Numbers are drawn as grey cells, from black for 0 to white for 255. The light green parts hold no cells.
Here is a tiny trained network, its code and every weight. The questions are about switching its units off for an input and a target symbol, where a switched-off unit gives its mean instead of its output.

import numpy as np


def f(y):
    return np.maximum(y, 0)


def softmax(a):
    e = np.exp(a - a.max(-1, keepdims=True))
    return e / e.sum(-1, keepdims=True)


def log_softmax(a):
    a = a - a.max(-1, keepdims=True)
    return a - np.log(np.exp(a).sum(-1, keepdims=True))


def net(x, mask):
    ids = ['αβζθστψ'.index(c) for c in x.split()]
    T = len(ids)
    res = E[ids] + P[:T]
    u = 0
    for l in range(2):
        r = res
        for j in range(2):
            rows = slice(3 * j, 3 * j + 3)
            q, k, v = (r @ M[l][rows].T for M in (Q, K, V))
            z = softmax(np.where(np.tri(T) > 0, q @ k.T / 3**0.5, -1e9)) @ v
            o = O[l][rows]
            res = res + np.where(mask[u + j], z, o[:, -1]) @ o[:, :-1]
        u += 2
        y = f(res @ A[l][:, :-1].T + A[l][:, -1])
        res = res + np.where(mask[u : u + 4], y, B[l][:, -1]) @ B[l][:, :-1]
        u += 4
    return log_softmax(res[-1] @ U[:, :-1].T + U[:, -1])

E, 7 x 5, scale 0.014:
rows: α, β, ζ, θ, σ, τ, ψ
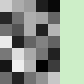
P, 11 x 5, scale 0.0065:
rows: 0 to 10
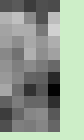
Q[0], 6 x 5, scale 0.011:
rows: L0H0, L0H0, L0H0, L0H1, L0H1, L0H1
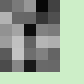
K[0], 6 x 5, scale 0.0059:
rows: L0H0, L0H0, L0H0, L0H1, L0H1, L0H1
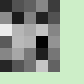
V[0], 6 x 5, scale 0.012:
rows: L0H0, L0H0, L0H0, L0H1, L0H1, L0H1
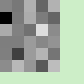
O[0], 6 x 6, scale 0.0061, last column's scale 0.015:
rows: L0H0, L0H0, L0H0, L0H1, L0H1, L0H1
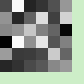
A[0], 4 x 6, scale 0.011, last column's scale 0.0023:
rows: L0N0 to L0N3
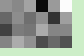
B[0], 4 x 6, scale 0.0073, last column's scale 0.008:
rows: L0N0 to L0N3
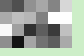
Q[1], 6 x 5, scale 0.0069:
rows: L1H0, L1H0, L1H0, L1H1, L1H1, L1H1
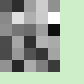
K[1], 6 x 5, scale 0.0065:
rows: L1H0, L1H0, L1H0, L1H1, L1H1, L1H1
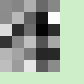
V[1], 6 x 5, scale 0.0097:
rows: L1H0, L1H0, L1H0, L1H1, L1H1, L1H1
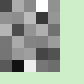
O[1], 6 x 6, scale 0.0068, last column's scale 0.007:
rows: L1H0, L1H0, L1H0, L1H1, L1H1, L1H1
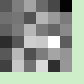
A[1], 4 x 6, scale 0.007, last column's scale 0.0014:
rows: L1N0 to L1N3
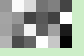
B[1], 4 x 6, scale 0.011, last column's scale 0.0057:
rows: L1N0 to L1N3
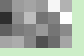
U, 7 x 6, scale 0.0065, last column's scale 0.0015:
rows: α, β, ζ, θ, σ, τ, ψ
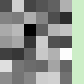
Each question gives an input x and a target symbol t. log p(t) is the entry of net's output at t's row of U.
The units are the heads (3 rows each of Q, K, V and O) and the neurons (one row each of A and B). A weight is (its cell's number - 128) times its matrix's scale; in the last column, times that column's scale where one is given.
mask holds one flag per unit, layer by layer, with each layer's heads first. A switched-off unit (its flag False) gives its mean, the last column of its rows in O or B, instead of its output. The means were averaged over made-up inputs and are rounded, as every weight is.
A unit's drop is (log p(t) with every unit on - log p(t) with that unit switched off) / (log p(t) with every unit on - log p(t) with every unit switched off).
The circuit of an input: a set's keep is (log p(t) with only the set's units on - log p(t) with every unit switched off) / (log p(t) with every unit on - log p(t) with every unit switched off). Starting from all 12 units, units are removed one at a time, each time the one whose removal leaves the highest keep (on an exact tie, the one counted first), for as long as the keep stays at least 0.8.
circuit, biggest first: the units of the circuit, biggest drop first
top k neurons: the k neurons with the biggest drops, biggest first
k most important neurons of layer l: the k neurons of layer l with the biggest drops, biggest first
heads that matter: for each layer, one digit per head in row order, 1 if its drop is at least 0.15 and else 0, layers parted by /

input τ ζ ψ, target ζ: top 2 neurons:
L0N2; L0N0
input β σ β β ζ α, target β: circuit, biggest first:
L0H0; L1H0
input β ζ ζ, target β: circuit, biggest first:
L0H0; L0N1; L1H0
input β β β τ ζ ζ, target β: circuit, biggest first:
L0H0; L1H0
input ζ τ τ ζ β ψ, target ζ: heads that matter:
01 / 01
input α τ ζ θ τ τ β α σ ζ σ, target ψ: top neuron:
L0N1
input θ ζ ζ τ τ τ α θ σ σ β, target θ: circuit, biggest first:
L0H0; L1H1; L0N0; L0N2
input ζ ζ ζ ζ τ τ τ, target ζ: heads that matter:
10 / 11
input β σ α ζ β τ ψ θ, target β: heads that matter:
10 / 10
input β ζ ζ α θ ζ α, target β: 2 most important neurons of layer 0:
L0N3; L0N2
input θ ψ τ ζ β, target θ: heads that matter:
10 / 01
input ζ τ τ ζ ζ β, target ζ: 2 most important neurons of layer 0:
L0N1; L0N2
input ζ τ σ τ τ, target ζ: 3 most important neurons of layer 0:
L0N1; L0N2; L0N0
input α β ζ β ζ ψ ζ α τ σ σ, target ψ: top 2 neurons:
L1N0; L0N1
